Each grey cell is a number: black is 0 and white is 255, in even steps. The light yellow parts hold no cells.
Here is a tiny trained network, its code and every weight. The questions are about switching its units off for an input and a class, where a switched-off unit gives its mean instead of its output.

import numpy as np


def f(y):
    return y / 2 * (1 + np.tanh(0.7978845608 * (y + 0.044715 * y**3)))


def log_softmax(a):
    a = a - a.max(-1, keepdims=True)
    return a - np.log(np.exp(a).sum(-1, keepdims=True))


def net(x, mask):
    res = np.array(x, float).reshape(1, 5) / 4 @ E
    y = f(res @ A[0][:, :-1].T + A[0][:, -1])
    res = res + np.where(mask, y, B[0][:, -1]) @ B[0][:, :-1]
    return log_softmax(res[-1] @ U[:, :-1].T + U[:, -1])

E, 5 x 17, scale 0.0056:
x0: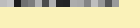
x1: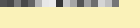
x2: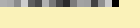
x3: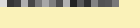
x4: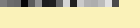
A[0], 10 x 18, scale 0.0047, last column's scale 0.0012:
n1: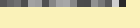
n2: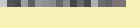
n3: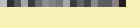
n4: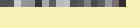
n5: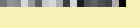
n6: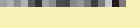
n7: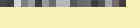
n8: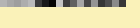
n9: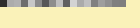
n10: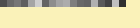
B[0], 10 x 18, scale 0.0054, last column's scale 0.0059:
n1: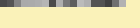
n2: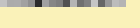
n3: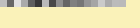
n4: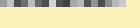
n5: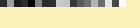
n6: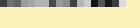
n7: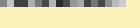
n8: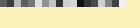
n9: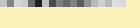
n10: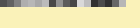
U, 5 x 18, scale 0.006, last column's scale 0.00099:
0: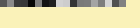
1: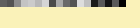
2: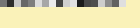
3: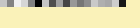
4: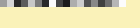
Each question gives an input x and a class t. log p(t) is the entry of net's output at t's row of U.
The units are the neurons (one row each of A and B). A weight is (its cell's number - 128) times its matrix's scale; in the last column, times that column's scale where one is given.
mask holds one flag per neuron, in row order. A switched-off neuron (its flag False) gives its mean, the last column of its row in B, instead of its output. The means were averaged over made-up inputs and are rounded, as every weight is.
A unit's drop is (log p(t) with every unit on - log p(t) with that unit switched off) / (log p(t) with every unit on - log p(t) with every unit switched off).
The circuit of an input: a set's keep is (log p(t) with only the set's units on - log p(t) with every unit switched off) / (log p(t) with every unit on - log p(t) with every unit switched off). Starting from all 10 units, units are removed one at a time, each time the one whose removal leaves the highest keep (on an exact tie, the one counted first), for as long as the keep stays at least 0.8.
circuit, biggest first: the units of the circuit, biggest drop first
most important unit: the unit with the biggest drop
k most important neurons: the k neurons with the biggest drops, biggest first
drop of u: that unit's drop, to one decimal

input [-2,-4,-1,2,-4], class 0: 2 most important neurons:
n5, n9
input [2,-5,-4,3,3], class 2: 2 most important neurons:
n8, n5
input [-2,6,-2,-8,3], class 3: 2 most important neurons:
n9, n8
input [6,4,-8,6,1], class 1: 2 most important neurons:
n10, n1
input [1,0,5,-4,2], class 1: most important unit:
n5
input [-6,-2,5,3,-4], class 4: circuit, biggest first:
n4, n7
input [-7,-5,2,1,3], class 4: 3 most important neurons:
n4, n7, n5
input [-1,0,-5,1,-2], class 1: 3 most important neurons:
n10, n1, n8
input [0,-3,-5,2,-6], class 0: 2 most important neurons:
n5, n6
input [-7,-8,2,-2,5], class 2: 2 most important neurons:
n8, n5
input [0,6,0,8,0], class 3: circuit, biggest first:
n3, n2
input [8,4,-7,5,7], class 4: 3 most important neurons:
n5, n2, n6
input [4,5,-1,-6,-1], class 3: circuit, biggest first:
n9, n8
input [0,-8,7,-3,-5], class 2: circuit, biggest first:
n8
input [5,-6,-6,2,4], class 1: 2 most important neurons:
n10, n5
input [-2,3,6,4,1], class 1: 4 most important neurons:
n6, n5, n8, n9
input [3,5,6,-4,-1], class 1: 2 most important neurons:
n6, n8
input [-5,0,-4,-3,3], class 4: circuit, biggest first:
n5, n7, n4
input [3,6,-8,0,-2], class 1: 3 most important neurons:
n10, n1, n8
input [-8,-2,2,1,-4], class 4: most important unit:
n4
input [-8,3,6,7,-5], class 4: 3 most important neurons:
n4, n7, n9
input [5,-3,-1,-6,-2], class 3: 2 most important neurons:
n9, n7
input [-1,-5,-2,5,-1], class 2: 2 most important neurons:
n8, n9
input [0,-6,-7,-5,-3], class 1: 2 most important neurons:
n10, n1
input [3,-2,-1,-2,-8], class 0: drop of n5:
0.7
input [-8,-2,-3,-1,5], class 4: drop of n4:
0.3
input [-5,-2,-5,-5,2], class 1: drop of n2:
0.2
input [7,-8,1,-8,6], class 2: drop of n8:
0.8
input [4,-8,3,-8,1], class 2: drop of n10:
0.0
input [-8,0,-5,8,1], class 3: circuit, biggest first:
n3
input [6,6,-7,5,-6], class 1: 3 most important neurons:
n10, n1, n8
